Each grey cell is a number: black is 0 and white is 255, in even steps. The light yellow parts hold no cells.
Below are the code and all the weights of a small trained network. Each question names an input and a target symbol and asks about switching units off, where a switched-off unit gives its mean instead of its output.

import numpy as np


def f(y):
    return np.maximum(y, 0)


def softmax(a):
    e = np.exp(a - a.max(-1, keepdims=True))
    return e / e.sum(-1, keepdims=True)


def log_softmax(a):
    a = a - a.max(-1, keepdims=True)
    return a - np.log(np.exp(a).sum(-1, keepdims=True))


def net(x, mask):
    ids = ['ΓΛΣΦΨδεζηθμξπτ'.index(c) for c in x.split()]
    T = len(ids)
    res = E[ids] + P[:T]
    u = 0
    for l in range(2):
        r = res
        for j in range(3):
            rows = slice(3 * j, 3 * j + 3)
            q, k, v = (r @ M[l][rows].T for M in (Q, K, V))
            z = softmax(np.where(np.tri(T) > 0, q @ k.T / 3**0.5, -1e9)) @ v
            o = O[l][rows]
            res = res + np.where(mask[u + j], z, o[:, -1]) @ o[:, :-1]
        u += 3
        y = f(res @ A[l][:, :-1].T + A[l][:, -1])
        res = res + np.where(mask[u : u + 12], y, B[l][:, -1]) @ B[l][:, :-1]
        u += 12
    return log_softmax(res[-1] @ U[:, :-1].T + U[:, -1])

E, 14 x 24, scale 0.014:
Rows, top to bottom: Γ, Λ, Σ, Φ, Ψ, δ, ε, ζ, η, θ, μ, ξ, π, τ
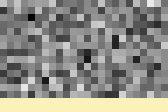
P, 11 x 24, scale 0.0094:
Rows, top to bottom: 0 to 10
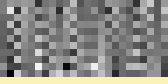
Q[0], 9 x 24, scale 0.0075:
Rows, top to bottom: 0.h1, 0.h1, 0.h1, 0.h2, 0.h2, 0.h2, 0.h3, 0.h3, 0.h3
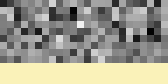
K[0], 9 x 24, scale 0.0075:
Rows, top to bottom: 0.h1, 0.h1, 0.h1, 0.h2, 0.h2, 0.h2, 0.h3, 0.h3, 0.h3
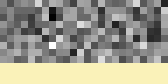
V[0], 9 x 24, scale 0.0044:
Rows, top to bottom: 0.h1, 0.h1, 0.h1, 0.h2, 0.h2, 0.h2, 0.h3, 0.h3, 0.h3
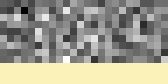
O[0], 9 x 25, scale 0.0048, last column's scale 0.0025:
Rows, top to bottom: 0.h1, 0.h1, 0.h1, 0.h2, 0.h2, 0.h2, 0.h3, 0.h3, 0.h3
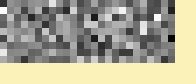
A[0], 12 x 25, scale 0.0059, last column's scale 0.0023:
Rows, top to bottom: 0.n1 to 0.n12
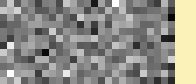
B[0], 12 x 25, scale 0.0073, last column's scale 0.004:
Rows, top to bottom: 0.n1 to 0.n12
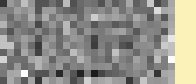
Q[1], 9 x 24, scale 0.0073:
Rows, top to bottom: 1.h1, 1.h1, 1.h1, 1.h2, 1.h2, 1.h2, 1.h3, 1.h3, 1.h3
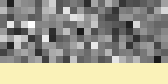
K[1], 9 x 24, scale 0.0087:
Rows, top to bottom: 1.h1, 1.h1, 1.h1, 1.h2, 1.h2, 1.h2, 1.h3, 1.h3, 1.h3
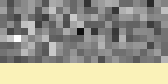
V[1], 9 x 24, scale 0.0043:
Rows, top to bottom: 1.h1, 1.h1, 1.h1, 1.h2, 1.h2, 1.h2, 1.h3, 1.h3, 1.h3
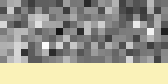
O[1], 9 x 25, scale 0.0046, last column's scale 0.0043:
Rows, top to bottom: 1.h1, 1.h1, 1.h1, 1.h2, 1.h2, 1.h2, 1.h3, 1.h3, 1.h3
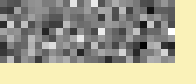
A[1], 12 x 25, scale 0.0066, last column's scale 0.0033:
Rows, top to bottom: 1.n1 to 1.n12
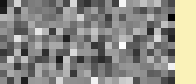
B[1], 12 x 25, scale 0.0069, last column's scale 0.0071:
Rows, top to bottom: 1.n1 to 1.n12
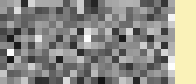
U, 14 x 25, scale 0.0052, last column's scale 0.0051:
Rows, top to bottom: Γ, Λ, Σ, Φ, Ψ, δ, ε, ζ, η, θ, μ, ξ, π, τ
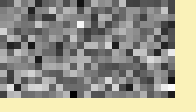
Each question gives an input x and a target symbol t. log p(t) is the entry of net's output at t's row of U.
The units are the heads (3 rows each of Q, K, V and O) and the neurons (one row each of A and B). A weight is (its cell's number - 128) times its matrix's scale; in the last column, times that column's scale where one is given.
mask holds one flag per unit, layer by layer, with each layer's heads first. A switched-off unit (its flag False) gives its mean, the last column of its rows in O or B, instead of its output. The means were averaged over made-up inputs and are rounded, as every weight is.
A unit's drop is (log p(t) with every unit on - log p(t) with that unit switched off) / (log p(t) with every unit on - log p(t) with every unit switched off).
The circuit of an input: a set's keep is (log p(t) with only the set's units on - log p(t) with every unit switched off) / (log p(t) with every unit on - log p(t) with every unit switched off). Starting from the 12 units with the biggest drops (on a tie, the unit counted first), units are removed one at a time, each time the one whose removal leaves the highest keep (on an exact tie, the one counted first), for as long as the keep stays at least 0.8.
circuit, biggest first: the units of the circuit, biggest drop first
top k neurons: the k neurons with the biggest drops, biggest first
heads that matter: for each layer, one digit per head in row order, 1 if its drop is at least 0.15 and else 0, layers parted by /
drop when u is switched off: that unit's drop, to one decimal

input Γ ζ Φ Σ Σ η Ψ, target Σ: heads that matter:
100 / 010
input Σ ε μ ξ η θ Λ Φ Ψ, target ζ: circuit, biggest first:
[1.h3; 0.h1]
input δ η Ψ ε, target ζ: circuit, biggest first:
[0.n11; 1.n9]
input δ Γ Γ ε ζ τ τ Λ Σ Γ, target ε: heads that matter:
000 / 000
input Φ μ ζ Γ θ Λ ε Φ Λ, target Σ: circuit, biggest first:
[0.h1; 1.h2]
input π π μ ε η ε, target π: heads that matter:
011 / 000
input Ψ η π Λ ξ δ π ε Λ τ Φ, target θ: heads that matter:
110 / 001
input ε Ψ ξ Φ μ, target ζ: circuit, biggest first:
[1.h3; 0.h1]
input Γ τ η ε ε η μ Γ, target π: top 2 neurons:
[1.n9; 1.n10]
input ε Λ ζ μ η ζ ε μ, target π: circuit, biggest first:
[1.n9; 0.n9]
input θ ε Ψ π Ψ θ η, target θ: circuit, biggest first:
[1.h3; 0.h1]
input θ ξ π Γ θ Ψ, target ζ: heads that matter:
011 / 000
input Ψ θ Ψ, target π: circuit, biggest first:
[1.n8; 1.n9; 1.n7; 1.h1]
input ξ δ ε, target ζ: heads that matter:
100 / 001
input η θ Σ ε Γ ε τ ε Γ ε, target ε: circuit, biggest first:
[1.n5]
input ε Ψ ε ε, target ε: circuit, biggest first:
[0.h3; 1.n5; 0.n9]
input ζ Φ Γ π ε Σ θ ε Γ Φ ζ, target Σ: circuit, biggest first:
[0.h1; 1.h2]
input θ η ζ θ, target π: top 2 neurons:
[1.n9; 1.n10]
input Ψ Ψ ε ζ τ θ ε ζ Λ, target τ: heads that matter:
100 / 000
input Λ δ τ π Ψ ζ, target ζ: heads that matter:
000 / 000
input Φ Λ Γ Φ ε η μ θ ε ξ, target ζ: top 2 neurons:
[1.n2; 1.n9]
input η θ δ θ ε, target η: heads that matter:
101 / 000
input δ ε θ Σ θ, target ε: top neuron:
[1.n7]
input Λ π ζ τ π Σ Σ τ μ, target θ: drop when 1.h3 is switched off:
0.4
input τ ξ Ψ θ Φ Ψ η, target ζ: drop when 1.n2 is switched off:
0.0
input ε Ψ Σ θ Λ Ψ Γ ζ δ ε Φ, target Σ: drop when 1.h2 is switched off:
0.2
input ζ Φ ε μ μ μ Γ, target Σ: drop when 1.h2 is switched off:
0.2
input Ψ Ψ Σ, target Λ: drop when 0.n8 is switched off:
0.1
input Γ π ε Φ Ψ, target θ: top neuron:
[0.n3]
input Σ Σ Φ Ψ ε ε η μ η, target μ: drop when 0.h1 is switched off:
0.1
